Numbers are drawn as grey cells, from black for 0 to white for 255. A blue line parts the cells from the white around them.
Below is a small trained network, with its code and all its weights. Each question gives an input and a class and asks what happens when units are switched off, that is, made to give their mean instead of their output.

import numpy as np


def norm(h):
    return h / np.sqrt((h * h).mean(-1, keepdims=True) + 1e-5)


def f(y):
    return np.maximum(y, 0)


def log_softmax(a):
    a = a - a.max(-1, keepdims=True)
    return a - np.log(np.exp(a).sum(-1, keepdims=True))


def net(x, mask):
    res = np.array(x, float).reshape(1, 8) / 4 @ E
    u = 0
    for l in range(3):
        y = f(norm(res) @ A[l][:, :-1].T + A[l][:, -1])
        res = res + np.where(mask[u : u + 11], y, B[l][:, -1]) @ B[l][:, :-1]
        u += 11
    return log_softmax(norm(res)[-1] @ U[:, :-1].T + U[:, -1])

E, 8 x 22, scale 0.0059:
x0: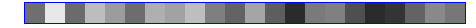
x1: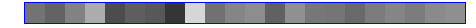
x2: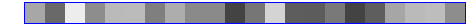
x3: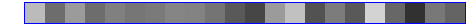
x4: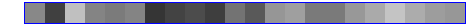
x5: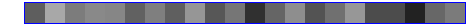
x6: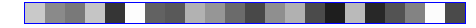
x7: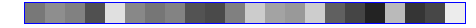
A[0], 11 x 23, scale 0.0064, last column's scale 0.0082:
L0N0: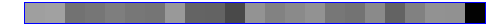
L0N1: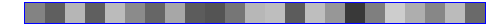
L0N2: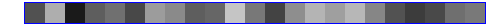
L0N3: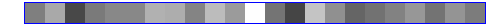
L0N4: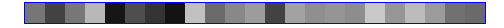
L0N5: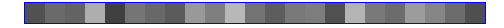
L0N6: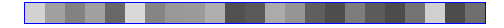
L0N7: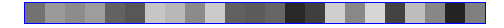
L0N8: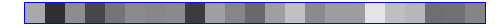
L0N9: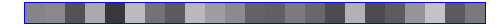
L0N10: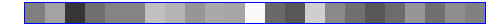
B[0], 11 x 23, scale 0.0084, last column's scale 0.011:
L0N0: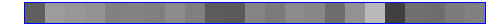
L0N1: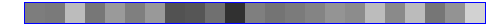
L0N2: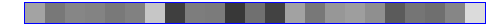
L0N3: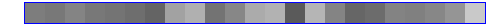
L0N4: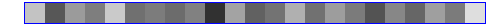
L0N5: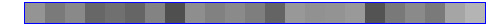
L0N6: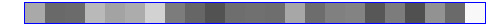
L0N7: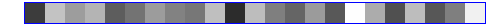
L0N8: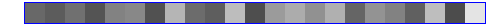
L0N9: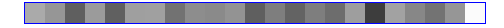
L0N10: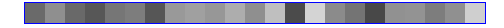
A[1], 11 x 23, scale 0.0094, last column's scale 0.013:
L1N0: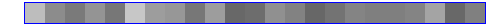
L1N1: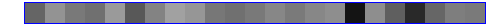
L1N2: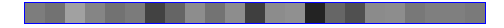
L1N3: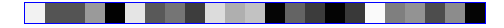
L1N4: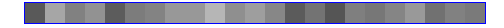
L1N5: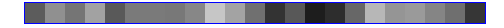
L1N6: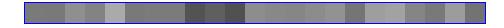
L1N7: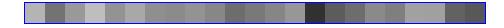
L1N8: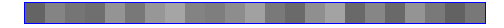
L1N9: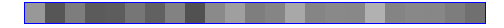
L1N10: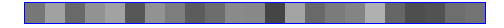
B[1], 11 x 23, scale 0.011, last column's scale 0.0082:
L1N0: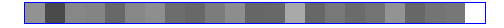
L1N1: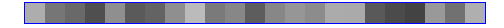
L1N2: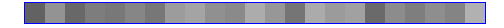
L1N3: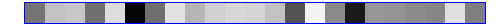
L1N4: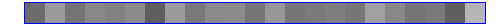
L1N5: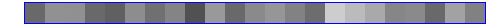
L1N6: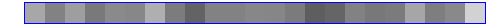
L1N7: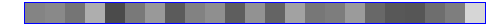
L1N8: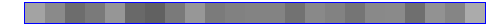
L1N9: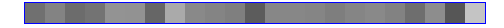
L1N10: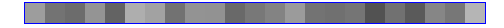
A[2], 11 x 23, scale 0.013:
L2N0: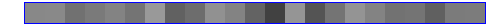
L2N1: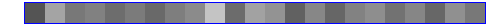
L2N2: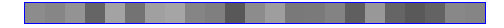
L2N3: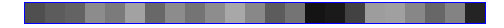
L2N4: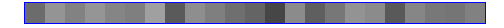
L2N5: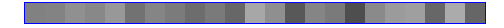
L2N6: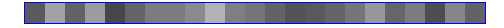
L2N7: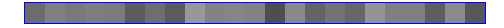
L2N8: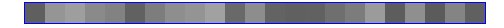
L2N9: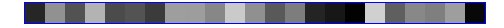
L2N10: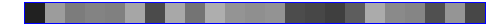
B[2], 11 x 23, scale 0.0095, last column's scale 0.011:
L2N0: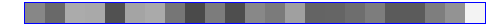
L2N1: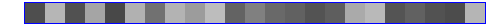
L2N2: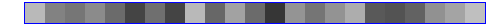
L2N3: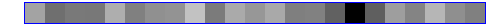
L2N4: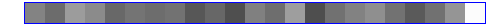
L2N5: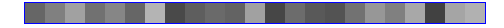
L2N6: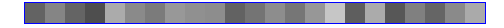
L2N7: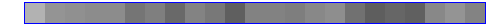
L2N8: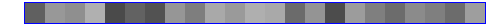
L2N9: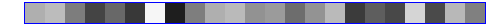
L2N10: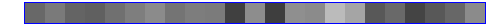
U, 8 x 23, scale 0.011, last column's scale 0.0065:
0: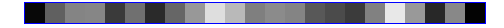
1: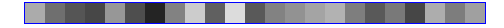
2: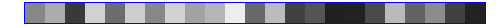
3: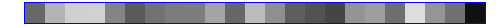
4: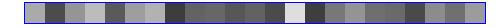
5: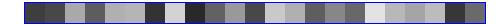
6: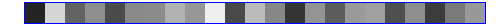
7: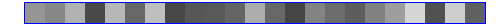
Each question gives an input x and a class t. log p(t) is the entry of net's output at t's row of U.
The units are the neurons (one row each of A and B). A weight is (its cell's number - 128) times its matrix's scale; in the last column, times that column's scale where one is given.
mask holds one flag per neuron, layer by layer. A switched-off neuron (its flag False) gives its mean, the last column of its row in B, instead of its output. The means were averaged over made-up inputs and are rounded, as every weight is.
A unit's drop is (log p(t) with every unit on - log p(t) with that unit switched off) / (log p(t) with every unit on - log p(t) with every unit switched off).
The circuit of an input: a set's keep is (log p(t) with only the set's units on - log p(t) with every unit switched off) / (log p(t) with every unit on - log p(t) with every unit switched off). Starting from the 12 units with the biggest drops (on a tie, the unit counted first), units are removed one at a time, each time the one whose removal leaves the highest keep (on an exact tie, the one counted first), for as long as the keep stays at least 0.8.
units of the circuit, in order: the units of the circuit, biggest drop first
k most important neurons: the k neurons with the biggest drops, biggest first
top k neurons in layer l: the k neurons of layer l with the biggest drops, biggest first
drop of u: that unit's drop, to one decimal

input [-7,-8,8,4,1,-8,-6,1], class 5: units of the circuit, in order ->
[L0N8]
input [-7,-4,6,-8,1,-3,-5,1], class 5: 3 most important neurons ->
[L0N8, L1N9, L0N7]
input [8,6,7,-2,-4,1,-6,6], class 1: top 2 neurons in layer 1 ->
[L1N1, L1N8]
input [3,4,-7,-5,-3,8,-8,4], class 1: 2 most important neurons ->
[L0N7, L0N10]
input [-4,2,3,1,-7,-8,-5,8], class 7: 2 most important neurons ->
[L0N1, L2N5]
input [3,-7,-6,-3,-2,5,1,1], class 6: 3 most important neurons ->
[L0N10, L0N6, L0N4]
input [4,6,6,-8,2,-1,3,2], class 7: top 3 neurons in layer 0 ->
[L0N7, L0N1, L0N8]
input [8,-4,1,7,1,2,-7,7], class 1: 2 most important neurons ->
[L1N1, L0N7]
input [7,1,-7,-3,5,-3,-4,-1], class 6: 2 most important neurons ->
[L0N10, L0N8]
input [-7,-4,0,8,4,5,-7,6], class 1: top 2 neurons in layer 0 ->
[L0N8, L0N7]
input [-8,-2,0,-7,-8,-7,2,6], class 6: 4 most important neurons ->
[L0N10, L0N4, L0N6, L2N1]
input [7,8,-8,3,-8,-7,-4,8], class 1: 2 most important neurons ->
[L1N1, L0N7]
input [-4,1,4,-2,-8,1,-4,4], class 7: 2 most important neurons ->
[L0N1, L0N7]
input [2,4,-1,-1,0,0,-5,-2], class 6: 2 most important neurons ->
[L0N7, L0N6]
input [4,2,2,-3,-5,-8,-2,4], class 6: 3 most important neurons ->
[L0N10, L2N1, L0N4]
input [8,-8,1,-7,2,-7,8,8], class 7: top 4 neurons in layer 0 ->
[L0N7, L0N1, L0N6, L0N8]
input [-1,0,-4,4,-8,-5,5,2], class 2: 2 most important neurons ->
[L0N10, L0N3]
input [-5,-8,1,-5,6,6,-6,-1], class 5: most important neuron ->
[L0N8]
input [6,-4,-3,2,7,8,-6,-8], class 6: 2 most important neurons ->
[L0N7, L0N6]
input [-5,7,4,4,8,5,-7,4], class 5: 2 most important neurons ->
[L0N8, L0N1]
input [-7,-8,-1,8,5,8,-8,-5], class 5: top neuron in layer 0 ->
[L0N8]
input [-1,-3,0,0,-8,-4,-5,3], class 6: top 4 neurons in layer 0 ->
[L0N10, L0N4, L0N6, L0N8]
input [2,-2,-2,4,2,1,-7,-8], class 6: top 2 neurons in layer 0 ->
[L0N7, L0N6]
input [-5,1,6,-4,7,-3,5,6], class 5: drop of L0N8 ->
0.2
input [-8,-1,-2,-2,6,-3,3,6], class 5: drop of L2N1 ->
0.0
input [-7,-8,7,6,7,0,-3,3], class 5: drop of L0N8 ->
0.3
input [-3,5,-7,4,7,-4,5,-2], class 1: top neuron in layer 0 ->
[L0N8]
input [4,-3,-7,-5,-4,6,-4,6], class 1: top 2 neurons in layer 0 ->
[L0N7, L0N10]
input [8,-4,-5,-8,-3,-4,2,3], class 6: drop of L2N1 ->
0.1
